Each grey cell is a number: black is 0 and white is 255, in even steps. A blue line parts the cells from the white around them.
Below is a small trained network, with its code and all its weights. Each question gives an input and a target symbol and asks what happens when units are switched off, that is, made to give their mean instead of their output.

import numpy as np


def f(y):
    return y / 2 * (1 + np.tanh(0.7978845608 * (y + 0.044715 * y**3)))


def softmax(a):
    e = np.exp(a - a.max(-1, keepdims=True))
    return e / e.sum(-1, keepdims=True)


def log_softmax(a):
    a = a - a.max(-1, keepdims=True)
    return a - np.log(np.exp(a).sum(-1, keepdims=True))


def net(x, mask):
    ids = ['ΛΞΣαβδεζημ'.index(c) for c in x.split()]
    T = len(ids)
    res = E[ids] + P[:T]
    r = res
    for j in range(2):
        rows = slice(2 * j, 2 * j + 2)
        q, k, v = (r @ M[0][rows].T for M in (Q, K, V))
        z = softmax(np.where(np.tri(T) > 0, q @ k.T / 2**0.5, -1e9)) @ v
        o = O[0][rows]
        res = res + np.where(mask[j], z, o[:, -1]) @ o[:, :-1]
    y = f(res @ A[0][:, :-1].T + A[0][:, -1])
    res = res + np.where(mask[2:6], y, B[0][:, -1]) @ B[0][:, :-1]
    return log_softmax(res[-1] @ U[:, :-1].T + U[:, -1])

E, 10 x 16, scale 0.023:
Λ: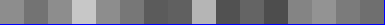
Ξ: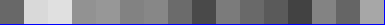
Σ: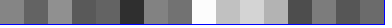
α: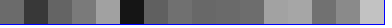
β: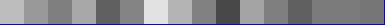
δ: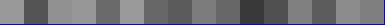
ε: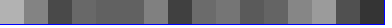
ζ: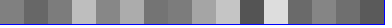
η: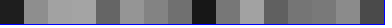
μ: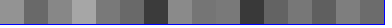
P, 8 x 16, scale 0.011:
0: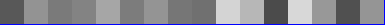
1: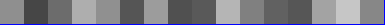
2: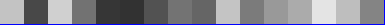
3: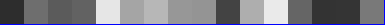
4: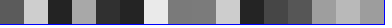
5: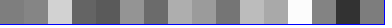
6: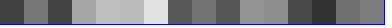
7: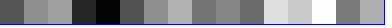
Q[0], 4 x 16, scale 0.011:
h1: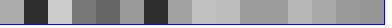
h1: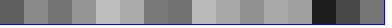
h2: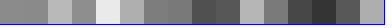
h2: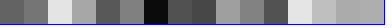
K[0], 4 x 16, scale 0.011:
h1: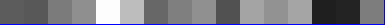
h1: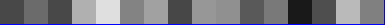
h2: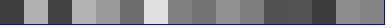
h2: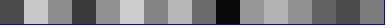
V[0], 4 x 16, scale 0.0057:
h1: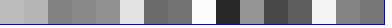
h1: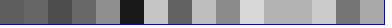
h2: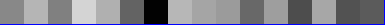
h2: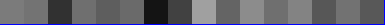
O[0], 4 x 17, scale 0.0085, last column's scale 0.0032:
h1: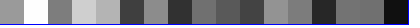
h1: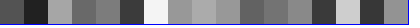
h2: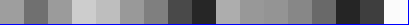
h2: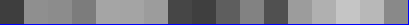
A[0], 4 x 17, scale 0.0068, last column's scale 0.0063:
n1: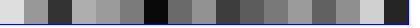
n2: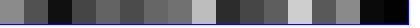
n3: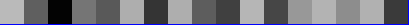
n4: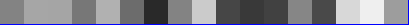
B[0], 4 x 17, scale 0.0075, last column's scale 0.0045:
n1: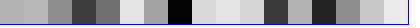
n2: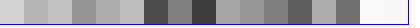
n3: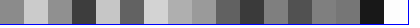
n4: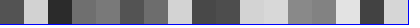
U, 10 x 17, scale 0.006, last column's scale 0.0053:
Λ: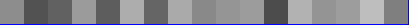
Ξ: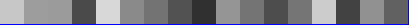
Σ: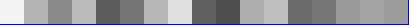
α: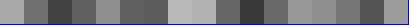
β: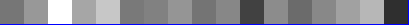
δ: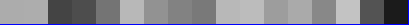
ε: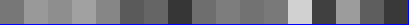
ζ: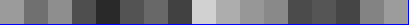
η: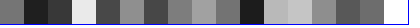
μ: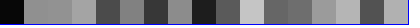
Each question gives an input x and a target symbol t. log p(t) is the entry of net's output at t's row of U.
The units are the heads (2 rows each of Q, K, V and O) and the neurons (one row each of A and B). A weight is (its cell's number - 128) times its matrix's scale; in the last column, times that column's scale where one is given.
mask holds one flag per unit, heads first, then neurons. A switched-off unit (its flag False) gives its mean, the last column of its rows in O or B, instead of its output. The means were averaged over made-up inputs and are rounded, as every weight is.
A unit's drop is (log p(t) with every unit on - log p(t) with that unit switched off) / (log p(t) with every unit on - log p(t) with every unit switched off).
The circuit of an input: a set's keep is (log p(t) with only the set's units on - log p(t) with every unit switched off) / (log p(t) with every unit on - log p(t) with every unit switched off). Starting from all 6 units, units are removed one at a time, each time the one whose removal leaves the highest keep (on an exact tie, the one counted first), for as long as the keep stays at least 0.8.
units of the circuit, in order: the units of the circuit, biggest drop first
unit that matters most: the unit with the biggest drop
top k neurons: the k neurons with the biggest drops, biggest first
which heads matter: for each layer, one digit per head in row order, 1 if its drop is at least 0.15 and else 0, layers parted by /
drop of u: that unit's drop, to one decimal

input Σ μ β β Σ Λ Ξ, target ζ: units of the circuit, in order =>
(h2 h1)
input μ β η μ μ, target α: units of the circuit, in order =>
(h1 n3 n2)
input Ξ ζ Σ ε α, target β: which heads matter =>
10
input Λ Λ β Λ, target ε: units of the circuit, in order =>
(h1 n1)
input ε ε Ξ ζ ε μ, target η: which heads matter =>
01
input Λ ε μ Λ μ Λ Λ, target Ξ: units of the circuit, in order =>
(h1 n3)
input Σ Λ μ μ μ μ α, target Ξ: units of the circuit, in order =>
(h1 n3)
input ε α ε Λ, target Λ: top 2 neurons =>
(n2 n3)
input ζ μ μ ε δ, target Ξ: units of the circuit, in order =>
(h1 h2)
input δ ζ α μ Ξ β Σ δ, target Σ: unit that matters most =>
h2
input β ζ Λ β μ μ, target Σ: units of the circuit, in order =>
(h2 n2 n4)
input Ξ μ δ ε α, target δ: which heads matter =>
11
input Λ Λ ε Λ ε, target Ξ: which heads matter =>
00
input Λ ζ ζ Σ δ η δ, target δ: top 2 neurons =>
(n1 n4)
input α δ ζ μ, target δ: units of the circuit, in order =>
(h1 n1 h2 n4)
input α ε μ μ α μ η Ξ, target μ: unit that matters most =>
h2
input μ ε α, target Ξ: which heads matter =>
11
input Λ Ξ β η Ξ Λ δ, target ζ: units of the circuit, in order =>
(h2 h1 n1)
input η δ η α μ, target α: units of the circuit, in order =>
(h1 n3 h2)
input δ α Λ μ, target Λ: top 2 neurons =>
(n2 n3)
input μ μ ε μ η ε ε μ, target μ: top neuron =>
(n4)
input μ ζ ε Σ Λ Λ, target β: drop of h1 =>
1.3
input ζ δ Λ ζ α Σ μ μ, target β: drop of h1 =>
1.3
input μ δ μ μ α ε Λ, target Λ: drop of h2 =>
0.1
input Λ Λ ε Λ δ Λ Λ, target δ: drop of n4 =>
0.3
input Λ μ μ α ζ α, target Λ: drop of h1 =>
1.2
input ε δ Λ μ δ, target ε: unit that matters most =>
h1
